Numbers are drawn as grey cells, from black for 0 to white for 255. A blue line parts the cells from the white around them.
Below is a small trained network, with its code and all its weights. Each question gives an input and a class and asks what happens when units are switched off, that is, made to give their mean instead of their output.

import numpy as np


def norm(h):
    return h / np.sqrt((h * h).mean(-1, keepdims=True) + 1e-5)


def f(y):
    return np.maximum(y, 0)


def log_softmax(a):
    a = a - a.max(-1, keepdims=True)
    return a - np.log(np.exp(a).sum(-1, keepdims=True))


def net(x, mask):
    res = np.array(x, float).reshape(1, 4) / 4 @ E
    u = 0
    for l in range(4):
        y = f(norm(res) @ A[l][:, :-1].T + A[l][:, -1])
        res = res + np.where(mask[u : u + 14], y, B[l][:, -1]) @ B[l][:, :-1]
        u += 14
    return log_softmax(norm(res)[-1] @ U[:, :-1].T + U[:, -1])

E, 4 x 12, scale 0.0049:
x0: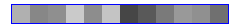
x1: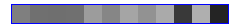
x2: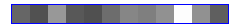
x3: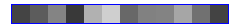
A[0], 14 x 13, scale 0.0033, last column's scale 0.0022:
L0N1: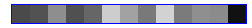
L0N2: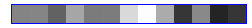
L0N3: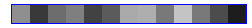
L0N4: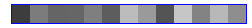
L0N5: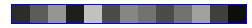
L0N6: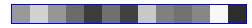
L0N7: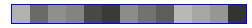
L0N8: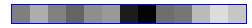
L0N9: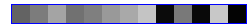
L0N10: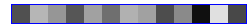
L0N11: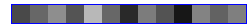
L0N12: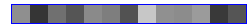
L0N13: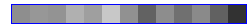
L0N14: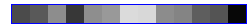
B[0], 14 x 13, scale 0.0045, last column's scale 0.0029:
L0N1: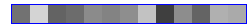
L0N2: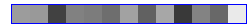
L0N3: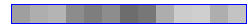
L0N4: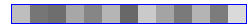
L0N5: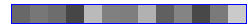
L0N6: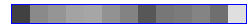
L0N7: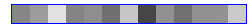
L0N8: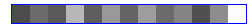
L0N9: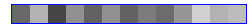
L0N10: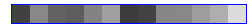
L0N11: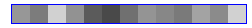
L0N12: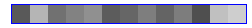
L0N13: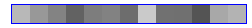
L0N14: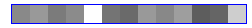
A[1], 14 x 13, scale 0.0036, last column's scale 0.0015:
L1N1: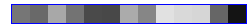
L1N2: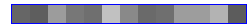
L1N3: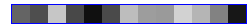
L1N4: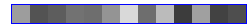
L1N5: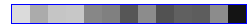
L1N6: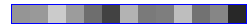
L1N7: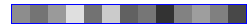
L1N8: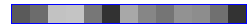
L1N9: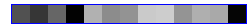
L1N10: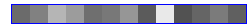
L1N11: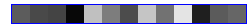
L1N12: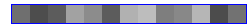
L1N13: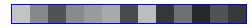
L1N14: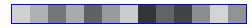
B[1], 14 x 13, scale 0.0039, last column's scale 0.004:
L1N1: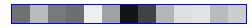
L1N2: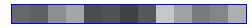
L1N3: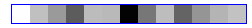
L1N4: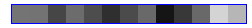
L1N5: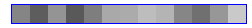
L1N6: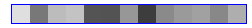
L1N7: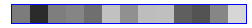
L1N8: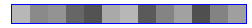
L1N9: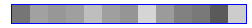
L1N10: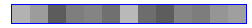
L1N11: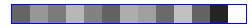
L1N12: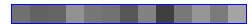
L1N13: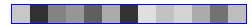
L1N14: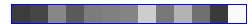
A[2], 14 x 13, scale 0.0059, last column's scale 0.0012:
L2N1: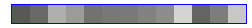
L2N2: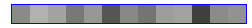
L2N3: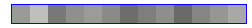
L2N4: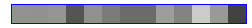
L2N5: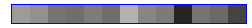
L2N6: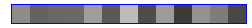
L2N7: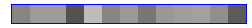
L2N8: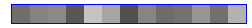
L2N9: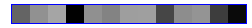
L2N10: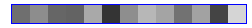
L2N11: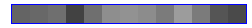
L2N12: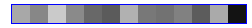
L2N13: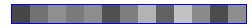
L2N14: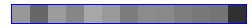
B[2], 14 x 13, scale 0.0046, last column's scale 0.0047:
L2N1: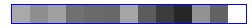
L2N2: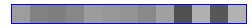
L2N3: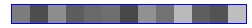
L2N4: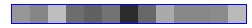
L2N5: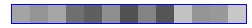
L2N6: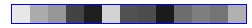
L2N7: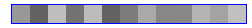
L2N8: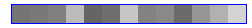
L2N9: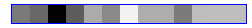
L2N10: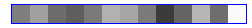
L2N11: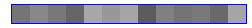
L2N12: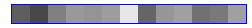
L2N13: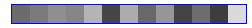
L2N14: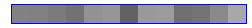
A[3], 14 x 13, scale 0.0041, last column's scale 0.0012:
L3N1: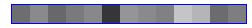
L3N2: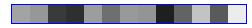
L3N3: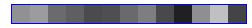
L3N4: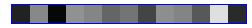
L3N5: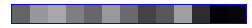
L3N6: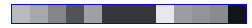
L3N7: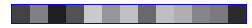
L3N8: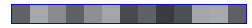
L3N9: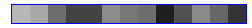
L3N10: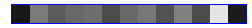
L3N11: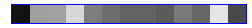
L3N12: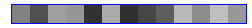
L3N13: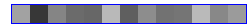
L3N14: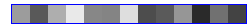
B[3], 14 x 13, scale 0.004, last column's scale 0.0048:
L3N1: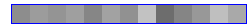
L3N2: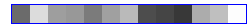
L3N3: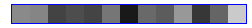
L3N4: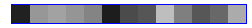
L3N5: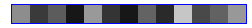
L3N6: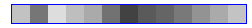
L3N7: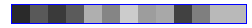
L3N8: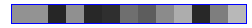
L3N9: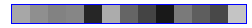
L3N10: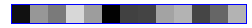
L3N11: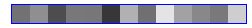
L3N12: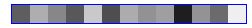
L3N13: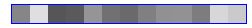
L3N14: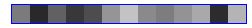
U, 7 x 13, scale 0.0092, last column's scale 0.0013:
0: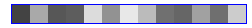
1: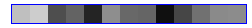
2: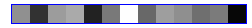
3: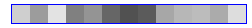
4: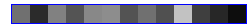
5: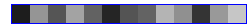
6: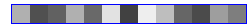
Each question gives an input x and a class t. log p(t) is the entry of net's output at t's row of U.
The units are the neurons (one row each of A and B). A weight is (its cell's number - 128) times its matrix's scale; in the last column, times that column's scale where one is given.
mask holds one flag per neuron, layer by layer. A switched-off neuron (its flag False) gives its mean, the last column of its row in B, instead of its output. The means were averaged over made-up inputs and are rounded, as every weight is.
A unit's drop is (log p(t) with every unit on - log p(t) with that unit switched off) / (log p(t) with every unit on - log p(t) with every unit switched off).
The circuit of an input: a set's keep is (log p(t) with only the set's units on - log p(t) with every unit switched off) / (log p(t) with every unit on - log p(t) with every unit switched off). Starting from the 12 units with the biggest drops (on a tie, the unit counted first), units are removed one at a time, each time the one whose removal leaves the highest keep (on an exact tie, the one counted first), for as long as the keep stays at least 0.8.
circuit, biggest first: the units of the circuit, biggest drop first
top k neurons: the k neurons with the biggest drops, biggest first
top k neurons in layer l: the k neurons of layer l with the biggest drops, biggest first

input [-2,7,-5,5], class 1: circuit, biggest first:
L0N2; L2N6; L1N4
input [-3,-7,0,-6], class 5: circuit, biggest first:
L0N10; L3N10
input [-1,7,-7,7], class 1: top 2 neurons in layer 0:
L0N2; L0N11
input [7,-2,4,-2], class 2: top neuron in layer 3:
L3N14
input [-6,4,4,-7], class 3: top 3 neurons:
L1N1; L0N3; L1N3
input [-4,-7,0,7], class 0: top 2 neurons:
L1N11; L1N9
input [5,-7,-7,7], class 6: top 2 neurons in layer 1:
L1N13; L1N7
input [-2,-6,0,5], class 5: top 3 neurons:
L0N10; L0N9; L1N14
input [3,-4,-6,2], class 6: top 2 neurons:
L1N13; L1N7
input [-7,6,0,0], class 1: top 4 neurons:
L0N2; L2N6; L1N4; L1N14
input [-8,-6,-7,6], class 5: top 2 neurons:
L0N10; L0N9
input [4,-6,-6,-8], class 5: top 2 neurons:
L0N8; L1N11
